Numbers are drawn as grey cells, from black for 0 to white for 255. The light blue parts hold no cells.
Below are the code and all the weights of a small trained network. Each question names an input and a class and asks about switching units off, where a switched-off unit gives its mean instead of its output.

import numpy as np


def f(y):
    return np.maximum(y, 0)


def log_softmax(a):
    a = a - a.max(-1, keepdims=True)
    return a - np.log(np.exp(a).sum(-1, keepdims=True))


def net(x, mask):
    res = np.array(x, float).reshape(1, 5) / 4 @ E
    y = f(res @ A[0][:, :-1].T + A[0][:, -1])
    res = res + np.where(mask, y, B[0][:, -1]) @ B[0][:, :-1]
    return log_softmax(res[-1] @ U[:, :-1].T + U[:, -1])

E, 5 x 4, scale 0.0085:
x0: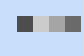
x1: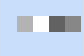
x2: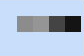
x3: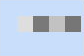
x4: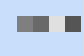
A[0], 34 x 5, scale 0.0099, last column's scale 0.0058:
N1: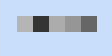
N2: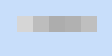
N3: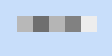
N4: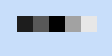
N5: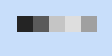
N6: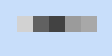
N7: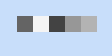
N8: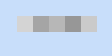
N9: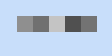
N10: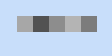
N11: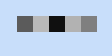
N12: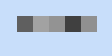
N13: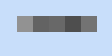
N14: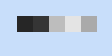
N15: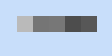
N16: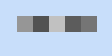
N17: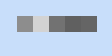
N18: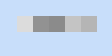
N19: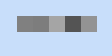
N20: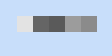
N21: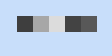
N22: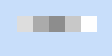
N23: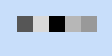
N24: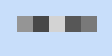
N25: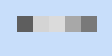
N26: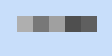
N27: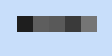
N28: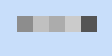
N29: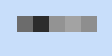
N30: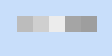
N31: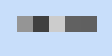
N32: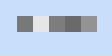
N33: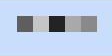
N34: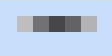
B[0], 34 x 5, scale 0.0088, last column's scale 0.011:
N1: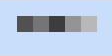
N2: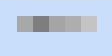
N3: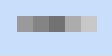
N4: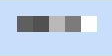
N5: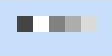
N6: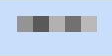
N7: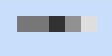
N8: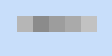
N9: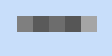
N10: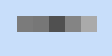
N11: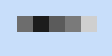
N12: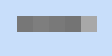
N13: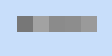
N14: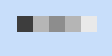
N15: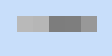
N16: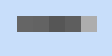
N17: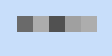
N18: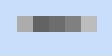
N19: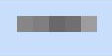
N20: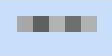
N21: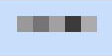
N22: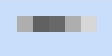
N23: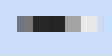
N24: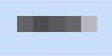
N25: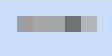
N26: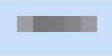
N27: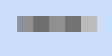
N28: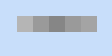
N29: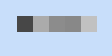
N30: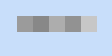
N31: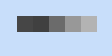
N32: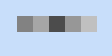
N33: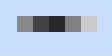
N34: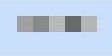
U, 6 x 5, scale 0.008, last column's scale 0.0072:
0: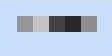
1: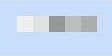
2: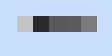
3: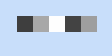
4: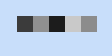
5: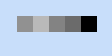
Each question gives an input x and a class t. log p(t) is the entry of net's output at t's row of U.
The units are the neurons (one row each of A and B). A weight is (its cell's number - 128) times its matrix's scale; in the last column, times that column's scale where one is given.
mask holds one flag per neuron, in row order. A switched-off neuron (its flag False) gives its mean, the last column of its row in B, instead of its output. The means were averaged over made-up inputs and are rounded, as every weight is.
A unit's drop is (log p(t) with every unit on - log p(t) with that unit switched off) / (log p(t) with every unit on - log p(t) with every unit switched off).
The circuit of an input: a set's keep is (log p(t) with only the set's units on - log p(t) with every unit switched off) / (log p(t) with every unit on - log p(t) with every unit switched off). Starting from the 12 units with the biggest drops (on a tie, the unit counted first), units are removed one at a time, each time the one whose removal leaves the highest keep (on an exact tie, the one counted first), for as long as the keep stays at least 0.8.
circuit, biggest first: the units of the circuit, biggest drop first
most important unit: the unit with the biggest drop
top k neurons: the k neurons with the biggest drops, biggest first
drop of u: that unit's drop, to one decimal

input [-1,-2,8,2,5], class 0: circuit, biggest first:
N23, N4
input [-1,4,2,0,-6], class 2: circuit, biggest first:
N5, N14
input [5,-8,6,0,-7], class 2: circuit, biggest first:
N5, N14
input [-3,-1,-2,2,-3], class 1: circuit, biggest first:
N23, N11, N33
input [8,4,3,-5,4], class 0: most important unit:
N21
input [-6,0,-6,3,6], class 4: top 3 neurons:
N1, N31, N24
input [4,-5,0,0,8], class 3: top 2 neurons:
N21, N23
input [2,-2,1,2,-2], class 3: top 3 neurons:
N23, N33, N7
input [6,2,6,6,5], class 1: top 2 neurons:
N8, N30
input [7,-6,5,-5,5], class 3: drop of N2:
0.0
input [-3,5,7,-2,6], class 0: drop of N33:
-0.1
